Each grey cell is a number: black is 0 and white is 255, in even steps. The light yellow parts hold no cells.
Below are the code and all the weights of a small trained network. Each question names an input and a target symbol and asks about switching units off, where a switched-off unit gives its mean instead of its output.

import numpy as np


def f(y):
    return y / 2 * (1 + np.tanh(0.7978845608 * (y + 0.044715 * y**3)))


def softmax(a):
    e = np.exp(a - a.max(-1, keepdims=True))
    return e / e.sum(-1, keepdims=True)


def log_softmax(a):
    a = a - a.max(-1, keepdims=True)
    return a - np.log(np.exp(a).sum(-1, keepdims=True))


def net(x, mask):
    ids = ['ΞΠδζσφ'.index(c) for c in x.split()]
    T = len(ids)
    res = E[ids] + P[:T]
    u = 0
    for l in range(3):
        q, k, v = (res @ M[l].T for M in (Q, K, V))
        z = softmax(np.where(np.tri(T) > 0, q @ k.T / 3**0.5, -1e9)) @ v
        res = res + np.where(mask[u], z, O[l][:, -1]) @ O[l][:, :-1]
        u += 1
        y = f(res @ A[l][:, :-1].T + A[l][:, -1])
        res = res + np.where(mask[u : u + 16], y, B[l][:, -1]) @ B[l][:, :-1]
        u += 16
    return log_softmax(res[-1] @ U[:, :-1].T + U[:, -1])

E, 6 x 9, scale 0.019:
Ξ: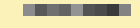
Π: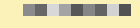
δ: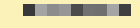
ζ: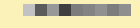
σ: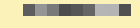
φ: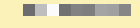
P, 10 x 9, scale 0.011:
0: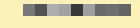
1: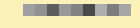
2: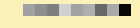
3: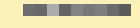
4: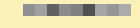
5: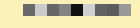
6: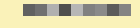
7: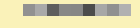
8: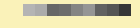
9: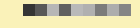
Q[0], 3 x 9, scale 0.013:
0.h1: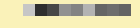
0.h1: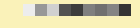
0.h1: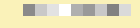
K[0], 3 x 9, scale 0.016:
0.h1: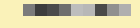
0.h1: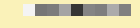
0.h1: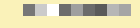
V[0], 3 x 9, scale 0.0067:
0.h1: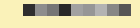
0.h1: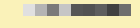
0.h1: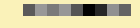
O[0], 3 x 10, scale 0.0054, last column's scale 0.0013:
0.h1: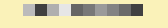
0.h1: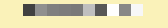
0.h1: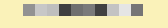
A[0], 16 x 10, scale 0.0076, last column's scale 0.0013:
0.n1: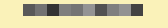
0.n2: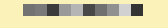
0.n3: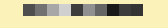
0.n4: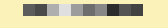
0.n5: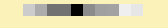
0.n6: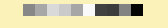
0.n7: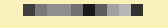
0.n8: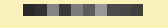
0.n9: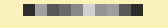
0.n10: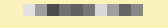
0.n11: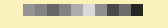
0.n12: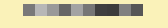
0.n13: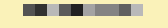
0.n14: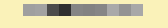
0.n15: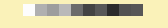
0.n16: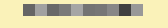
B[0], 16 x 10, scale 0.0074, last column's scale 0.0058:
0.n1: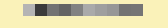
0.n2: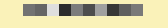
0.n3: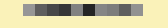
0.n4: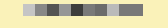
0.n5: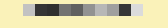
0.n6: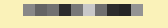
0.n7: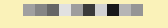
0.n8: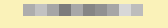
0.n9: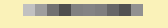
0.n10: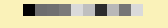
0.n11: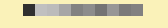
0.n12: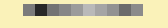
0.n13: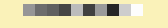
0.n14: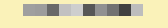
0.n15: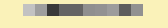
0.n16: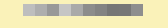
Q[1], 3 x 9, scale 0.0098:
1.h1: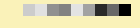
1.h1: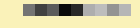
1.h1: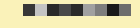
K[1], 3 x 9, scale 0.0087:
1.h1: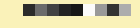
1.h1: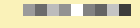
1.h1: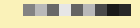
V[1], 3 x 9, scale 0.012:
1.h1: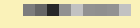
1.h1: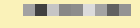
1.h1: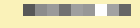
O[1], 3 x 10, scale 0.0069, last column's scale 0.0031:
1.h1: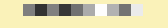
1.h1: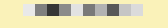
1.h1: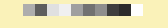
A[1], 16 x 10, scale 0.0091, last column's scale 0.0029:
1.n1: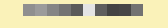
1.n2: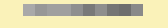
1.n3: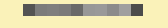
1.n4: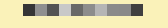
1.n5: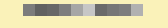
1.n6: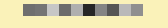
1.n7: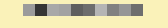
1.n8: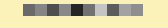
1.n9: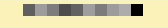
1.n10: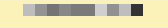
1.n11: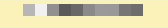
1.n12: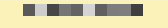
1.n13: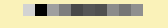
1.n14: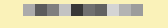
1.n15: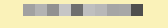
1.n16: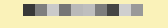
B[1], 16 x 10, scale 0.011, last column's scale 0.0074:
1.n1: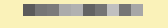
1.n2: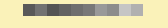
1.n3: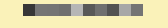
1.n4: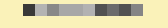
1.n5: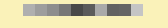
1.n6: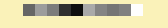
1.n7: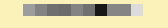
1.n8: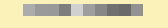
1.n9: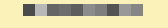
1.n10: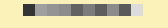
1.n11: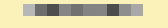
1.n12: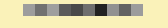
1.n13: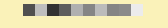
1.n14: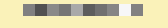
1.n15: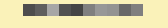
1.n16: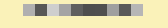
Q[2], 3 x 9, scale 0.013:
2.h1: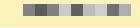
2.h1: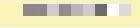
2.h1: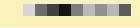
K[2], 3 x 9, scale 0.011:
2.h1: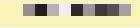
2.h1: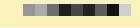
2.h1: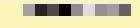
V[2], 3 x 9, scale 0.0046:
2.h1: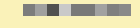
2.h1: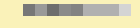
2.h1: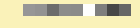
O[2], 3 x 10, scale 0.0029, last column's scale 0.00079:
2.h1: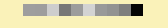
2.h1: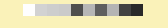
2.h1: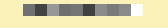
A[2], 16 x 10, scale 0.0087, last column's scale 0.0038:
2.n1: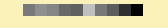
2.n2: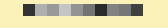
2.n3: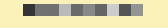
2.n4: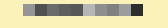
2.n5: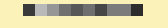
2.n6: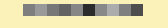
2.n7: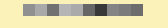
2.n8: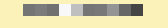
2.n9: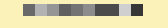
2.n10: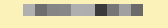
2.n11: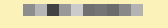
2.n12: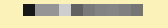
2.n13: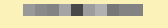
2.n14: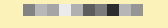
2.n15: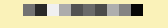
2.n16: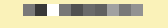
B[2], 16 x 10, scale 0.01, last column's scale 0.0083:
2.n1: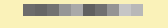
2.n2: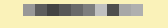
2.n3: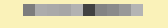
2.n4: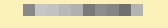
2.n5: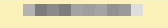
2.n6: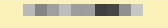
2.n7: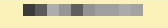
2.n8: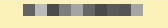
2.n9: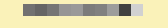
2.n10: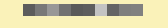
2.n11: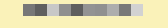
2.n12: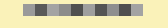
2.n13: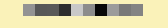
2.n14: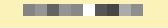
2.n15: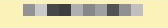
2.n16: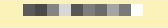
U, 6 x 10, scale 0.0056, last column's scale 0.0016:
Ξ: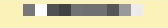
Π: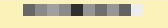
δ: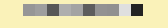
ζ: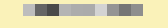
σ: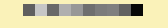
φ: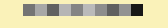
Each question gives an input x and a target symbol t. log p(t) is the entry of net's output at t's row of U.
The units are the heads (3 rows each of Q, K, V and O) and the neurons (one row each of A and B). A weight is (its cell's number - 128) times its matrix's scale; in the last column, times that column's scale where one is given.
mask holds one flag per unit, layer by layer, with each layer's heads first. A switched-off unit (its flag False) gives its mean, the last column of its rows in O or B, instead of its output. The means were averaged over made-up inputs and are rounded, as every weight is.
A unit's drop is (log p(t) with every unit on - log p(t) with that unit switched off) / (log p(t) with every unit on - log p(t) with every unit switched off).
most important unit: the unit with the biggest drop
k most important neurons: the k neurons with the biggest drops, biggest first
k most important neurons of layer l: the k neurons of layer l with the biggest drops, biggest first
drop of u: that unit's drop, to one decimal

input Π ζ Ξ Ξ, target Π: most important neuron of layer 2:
2.n16
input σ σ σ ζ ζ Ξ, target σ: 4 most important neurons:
1.n1, 1.n6, 2.n8, 2.n3
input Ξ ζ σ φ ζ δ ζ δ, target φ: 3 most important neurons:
2.n14, 0.n7, 1.n4
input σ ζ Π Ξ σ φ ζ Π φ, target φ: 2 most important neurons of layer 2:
2.n14, 2.n7
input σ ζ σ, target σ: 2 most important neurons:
2.n8, 1.n6
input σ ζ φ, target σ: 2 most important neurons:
1.n1, 0.n6
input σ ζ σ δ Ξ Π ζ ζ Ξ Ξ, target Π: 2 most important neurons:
2.n16, 1.n16
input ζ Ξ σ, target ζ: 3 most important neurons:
1.n6, 0.n9, 1.n11
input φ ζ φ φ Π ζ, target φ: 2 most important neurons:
2.n14, 0.n6
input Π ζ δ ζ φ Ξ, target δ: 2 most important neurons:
2.n3, 2.n2
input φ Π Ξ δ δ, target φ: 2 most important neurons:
2.n14, 0.n7
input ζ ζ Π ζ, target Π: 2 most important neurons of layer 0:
0.n5, 0.n8
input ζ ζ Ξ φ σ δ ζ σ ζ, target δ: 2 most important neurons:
0.n3, 2.n3
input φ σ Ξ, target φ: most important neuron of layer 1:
1.n6
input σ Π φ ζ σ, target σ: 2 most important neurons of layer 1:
1.n6, 1.n4
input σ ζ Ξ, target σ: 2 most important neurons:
1.n1, 2.n8
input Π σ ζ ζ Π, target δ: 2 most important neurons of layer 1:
1.n14, 1.n6
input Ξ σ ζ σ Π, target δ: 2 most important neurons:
1.n14, 0.n5
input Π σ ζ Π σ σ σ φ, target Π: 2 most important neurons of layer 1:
1.n15, 1.n2
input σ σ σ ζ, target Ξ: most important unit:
1.n13
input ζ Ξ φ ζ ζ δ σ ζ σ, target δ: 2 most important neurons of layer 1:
1.n12, 1.n1
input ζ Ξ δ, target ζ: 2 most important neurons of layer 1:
1.n6, 1.n11
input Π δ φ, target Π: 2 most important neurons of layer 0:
0.n6, 0.n13
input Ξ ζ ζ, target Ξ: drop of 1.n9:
0.1
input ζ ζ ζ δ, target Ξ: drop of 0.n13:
0.2
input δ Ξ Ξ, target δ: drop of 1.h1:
1.2
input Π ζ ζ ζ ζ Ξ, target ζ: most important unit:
1.n6
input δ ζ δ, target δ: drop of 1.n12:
0.2
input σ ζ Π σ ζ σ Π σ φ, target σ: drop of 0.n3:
0.0
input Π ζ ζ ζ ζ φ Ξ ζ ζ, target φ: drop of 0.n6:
0.1
